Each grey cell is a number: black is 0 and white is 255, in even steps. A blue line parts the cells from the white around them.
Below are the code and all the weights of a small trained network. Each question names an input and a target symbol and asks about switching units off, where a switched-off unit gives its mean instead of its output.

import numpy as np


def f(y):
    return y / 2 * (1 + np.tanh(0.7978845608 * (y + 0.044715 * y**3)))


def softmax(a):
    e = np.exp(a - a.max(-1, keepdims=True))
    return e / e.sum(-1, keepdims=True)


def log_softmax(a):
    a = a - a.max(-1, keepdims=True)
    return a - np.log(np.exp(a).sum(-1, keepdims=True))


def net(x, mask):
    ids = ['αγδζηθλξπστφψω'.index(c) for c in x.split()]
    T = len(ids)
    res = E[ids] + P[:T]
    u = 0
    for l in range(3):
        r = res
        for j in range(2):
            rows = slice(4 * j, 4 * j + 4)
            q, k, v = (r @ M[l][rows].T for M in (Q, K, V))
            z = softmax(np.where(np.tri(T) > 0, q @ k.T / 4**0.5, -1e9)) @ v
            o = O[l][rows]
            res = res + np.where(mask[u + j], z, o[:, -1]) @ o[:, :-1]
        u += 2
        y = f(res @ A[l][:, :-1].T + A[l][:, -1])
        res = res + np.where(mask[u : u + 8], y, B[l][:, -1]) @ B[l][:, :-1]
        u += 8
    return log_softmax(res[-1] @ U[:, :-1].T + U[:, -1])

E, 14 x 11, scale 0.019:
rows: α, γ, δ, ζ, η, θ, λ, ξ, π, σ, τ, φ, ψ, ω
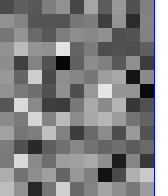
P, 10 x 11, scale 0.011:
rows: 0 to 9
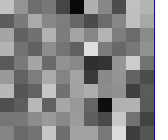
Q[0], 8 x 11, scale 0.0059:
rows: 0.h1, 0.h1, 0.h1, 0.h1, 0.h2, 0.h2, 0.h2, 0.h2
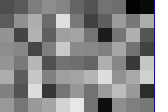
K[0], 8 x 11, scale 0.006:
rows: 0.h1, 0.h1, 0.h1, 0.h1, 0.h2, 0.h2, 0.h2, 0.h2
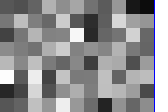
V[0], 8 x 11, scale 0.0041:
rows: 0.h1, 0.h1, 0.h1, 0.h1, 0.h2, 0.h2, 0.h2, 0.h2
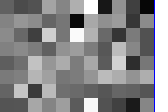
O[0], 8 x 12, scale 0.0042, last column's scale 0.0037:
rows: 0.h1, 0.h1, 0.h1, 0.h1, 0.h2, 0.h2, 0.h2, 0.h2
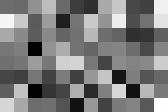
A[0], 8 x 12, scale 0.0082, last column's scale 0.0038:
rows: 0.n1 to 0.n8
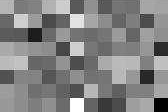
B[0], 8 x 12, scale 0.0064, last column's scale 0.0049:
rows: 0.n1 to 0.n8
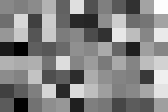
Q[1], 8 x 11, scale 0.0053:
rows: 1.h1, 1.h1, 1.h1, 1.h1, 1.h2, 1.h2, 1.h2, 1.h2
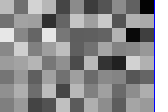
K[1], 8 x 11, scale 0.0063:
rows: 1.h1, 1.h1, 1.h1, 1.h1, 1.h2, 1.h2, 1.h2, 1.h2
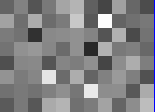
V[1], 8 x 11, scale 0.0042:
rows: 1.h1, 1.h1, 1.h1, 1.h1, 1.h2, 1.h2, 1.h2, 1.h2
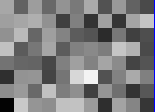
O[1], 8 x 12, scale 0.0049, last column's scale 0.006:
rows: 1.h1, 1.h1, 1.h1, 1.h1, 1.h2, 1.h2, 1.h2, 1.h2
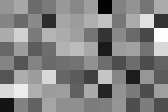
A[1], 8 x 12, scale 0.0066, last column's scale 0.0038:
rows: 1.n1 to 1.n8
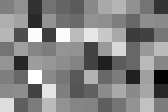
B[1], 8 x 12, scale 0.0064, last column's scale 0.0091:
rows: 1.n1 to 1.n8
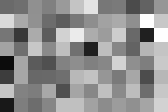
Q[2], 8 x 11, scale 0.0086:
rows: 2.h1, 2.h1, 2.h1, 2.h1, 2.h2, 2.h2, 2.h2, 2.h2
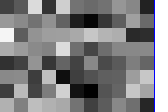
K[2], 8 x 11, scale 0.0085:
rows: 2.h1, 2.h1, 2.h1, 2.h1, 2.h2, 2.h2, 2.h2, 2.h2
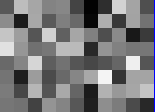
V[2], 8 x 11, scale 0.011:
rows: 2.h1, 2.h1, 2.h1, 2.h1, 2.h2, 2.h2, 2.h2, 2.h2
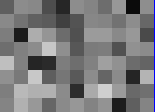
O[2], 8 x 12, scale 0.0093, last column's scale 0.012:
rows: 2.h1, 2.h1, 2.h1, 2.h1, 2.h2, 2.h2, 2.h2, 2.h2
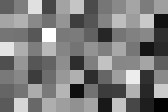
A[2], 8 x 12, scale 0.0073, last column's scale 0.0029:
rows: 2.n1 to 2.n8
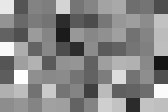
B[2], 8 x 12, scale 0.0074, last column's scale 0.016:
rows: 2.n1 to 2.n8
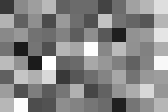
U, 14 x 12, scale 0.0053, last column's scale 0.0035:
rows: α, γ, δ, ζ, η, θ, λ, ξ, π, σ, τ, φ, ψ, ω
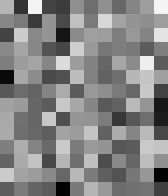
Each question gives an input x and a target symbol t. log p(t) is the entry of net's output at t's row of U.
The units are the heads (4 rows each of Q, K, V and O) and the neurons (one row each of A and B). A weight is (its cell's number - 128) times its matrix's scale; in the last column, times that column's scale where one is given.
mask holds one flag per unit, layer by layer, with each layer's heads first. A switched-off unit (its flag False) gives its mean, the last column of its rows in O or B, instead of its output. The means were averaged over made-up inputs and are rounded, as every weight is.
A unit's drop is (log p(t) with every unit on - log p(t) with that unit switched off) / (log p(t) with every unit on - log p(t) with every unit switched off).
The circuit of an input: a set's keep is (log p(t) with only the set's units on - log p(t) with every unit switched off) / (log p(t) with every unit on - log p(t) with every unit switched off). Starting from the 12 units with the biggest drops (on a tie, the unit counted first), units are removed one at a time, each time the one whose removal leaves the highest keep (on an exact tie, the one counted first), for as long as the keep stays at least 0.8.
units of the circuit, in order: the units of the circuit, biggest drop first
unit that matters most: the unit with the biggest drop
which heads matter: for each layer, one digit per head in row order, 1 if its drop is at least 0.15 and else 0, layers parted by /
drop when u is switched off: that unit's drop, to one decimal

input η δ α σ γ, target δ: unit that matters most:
1.n3
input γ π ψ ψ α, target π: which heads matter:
00 / 00 / 10
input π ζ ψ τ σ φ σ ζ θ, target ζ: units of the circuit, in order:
[2.h2 2.h1 0.n1]
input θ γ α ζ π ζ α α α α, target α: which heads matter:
10 / 00 / 01
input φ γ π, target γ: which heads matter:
00 / 10 / 01
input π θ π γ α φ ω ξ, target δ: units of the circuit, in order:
[0.n2 2.n6]
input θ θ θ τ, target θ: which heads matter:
00 / 00 / 10
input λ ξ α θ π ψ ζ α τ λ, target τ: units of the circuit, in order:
[2.h2 2.n8 0.n3]
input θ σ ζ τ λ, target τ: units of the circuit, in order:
[0.n3 2.h2 2.n8 0.n5]
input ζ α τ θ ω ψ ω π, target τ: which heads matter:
10 / 00 / 01
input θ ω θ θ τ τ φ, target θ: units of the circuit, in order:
[1.n3 0.n2 2.h1]
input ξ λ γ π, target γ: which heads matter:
00 / 00 / 01
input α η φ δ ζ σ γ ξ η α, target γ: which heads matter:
11 / 00 / 11
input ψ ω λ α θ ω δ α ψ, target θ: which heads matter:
00 / 00 / 00
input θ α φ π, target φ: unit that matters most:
0.n2
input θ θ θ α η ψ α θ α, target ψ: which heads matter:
00 / 00 / 01
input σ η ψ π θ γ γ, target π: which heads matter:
01 / 00 / 10
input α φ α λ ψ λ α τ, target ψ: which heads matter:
10 / 00 / 01
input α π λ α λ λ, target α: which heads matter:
00 / 00 / 01
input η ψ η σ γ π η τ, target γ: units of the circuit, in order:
[2.h2]
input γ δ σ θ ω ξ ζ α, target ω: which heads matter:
00 / 00 / 10
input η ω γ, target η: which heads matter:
00 / 00 / 10
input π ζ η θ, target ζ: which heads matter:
00 / 00 / 01
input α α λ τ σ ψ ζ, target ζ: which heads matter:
00 / 00 / 11
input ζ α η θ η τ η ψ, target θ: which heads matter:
00 / 00 / 00
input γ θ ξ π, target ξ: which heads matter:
00 / 00 / 01
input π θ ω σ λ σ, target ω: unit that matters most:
2.h1
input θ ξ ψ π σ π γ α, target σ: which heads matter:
00 / 00 / 10
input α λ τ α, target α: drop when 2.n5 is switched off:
0.2
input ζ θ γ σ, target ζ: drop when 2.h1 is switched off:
0.3
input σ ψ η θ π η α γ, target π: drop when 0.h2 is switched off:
0.1
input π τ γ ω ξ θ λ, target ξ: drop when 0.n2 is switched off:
1.6
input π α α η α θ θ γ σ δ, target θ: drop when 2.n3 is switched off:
0.0
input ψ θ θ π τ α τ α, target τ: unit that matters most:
1.n3
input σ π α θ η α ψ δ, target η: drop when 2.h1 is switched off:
1.2
